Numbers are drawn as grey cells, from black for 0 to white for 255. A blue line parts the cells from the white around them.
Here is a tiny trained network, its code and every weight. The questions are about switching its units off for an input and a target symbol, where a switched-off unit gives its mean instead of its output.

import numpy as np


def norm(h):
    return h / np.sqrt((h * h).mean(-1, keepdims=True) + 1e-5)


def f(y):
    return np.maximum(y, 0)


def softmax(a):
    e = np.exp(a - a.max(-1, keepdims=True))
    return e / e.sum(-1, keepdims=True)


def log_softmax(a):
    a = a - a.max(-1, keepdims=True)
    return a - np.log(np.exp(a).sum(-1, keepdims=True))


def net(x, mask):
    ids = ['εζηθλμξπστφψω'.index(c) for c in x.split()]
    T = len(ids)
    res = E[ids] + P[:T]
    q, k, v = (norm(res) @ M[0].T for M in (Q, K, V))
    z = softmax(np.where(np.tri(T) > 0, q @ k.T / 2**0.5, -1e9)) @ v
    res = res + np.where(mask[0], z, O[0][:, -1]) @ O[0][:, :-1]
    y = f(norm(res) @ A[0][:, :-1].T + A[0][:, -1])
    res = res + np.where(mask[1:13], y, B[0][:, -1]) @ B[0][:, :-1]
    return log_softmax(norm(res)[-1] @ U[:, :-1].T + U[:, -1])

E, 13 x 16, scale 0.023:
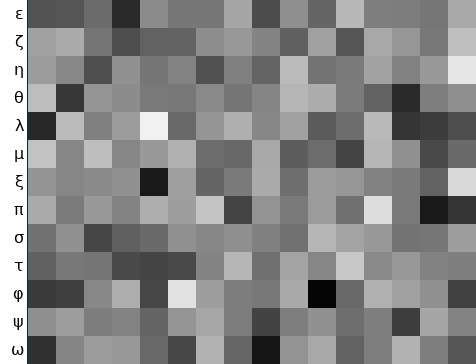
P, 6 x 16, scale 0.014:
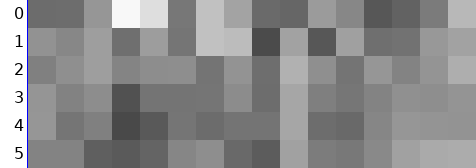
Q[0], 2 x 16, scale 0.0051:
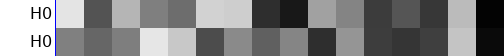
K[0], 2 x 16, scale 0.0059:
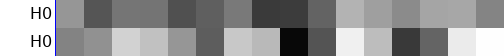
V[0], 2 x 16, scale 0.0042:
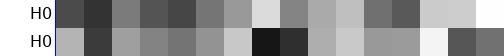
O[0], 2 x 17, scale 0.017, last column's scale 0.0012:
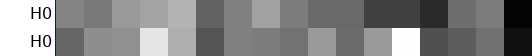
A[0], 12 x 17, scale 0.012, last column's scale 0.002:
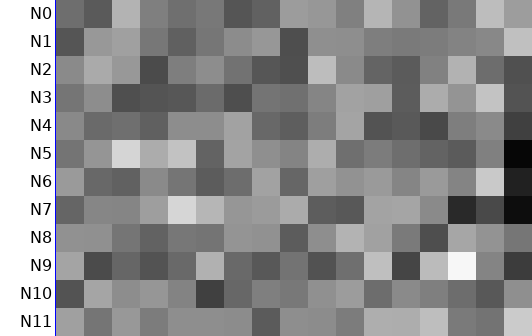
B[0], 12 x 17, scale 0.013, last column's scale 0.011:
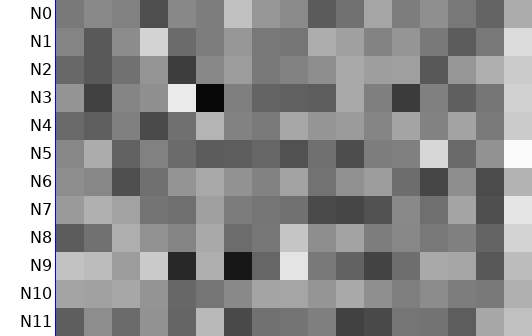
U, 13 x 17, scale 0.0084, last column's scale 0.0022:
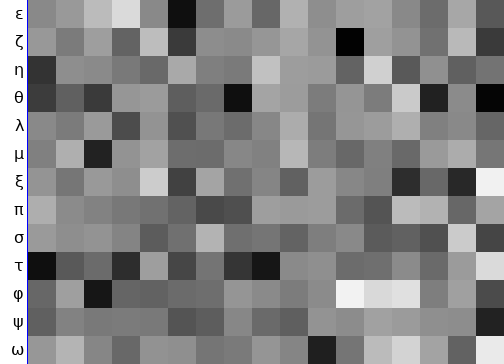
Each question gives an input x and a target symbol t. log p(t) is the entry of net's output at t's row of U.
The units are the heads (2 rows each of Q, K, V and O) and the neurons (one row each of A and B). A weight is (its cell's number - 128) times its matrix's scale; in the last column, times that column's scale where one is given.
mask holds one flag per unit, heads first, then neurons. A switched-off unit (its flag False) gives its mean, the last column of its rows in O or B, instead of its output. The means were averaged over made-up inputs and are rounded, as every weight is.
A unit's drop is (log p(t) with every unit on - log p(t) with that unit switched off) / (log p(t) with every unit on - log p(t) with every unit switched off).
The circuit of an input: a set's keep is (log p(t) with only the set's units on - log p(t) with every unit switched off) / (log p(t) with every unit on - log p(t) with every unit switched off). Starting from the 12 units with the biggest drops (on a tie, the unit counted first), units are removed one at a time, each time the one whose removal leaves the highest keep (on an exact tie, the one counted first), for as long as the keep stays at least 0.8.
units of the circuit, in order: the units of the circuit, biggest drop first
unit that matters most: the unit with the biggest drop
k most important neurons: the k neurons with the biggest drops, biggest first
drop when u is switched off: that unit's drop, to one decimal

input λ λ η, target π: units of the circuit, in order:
H0; N9; N3
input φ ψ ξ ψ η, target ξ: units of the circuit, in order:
N6; N3
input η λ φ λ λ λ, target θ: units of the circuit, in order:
H0; N3
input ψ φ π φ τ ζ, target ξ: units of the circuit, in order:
N6; N3
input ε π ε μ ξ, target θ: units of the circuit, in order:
H0; N3; N11
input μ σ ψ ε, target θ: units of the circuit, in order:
H0; N3; N11; N7
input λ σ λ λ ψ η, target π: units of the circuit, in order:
N9; H0; N3
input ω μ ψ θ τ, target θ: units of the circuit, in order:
N3; H0; N11
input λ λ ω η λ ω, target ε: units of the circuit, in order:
H0
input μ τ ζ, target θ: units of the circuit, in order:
H0; N3; N11
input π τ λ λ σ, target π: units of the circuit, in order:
N9; H0; N3
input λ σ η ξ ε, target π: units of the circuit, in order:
N9; N3
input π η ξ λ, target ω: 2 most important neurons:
N7; N3
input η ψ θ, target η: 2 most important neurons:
N4; N3
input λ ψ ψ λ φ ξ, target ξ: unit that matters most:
N3
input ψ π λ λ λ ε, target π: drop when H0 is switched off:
0.2
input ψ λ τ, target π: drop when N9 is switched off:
1.2
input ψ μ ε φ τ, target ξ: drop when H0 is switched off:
0.1
